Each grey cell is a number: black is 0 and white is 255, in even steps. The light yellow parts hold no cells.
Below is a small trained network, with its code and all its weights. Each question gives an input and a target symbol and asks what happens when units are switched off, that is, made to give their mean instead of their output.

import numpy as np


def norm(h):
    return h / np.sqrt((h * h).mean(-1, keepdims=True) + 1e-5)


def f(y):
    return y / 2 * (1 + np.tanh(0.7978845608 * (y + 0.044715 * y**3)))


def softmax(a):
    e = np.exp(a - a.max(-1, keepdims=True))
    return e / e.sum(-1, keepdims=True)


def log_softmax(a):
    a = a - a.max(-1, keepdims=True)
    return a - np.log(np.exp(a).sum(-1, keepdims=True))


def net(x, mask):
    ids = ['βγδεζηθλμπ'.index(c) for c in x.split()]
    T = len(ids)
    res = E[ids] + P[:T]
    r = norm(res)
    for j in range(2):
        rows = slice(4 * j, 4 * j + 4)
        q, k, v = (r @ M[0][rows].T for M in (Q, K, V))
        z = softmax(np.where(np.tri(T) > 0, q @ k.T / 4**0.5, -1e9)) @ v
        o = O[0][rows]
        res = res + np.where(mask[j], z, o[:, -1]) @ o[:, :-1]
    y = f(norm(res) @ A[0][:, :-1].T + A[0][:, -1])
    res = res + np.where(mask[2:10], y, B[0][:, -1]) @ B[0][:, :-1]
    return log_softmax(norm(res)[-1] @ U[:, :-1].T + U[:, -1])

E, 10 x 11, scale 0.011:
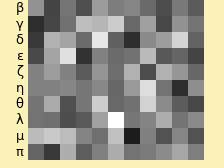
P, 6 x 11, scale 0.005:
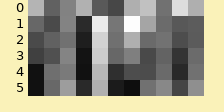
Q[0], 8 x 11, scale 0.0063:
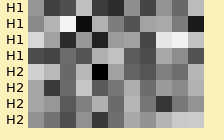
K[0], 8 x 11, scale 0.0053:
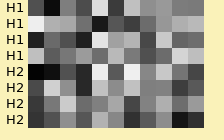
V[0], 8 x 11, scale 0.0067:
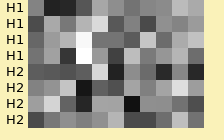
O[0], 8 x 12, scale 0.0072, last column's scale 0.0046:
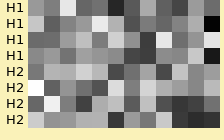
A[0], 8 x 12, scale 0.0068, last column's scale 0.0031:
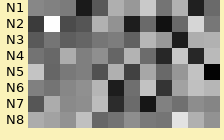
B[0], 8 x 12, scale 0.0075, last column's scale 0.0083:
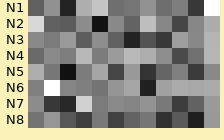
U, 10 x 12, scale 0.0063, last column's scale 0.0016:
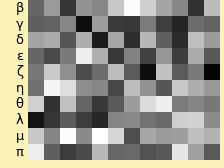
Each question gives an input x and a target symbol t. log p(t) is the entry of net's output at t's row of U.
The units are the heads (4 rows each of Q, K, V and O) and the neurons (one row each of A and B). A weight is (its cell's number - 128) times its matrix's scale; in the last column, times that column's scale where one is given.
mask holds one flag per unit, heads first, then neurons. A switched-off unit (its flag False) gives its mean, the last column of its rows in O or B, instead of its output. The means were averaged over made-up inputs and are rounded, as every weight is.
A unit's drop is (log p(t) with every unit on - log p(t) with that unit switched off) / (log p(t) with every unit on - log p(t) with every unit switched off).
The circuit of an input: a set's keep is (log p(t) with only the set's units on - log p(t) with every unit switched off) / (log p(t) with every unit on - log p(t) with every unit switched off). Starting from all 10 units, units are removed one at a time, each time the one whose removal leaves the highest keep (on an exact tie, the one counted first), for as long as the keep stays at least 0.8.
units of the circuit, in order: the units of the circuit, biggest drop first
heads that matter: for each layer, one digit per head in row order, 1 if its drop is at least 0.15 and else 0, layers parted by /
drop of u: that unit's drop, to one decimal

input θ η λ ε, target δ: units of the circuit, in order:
N2; H1
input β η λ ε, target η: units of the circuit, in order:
H2
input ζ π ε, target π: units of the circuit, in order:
H2; H1; N5
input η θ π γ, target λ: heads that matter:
01
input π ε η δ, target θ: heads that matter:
01
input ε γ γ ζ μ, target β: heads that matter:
10
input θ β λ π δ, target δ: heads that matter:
00
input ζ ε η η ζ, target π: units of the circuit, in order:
H2; H1
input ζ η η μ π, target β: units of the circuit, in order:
H1; N4
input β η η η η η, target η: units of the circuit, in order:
H2; N6
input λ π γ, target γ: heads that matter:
11
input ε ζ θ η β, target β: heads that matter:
00
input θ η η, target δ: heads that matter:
01
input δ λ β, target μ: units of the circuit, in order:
H1
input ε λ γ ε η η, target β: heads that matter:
11
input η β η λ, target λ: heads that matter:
01
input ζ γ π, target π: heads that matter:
11
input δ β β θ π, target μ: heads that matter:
10
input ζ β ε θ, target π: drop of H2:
0.7
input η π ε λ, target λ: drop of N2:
0.0
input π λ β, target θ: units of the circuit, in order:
H2
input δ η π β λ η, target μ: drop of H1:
0.2
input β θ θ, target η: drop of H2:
0.2
